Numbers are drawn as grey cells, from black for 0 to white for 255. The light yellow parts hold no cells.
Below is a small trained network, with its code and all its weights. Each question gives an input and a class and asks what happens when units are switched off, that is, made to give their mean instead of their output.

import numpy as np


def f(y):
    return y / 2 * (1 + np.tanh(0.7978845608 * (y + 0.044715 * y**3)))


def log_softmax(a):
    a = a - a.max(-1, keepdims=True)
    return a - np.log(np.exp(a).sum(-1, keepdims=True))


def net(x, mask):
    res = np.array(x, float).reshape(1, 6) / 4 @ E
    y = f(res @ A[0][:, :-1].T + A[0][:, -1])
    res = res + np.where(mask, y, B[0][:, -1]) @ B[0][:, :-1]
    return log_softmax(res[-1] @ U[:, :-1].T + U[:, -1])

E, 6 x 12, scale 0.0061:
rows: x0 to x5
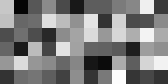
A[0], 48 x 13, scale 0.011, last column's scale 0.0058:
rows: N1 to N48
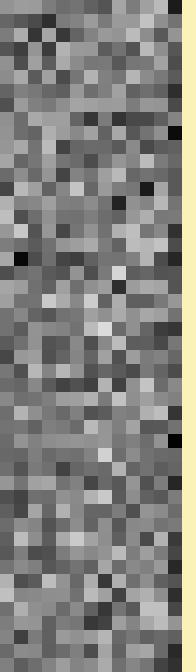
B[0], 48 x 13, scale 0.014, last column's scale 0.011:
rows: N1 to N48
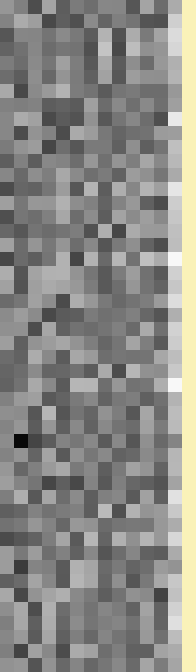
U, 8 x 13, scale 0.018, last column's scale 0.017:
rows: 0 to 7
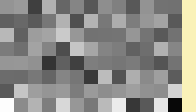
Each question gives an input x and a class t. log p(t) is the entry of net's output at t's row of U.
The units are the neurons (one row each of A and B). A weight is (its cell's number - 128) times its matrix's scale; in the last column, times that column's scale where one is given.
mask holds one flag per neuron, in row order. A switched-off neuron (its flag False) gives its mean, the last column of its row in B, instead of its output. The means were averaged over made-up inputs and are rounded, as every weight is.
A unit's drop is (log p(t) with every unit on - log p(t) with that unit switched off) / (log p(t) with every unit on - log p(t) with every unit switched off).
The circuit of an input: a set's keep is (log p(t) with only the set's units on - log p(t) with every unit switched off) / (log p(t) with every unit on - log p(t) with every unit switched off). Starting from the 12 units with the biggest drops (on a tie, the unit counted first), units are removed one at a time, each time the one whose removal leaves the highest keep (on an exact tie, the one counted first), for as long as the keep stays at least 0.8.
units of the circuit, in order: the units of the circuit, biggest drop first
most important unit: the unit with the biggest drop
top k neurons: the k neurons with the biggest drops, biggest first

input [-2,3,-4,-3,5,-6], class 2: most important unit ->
N15
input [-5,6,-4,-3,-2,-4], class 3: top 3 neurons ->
N22; N19; N16
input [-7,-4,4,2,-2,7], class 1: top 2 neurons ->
N14; N39
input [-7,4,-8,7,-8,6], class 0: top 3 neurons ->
N36; N46; N24
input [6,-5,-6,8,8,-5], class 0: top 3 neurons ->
N44; N45; N30
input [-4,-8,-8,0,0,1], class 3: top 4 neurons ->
N26; N28; N47; N41
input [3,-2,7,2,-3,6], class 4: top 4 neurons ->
N2; N23; N21; N43
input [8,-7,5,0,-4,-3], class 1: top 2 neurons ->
N19; N16
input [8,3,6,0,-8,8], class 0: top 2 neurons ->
N36; N24
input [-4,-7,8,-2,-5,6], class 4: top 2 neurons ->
N2; N40
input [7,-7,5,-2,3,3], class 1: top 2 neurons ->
N19; N12
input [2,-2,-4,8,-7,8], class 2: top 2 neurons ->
N20; N25
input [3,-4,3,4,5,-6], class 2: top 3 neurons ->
N21; N18; N15
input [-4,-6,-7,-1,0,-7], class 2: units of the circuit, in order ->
N15
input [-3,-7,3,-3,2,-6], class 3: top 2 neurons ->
N26; N28
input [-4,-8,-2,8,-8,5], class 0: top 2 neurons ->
N36; N24
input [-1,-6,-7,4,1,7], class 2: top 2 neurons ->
N20; N25
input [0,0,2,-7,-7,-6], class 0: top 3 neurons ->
N24; N36; N31
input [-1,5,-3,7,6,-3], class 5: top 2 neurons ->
N27; N37
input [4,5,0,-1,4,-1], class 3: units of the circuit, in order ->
N42
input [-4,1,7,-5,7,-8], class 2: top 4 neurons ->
N18; N21; N43; N15
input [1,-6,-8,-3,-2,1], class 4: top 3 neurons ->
N9; N11; N35
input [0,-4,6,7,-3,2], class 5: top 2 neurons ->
N4; N37
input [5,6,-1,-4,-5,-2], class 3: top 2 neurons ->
N42; N22
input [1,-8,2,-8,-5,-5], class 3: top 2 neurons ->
N28; N47
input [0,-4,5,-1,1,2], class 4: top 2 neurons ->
N2; N23
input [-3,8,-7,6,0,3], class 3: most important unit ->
N22
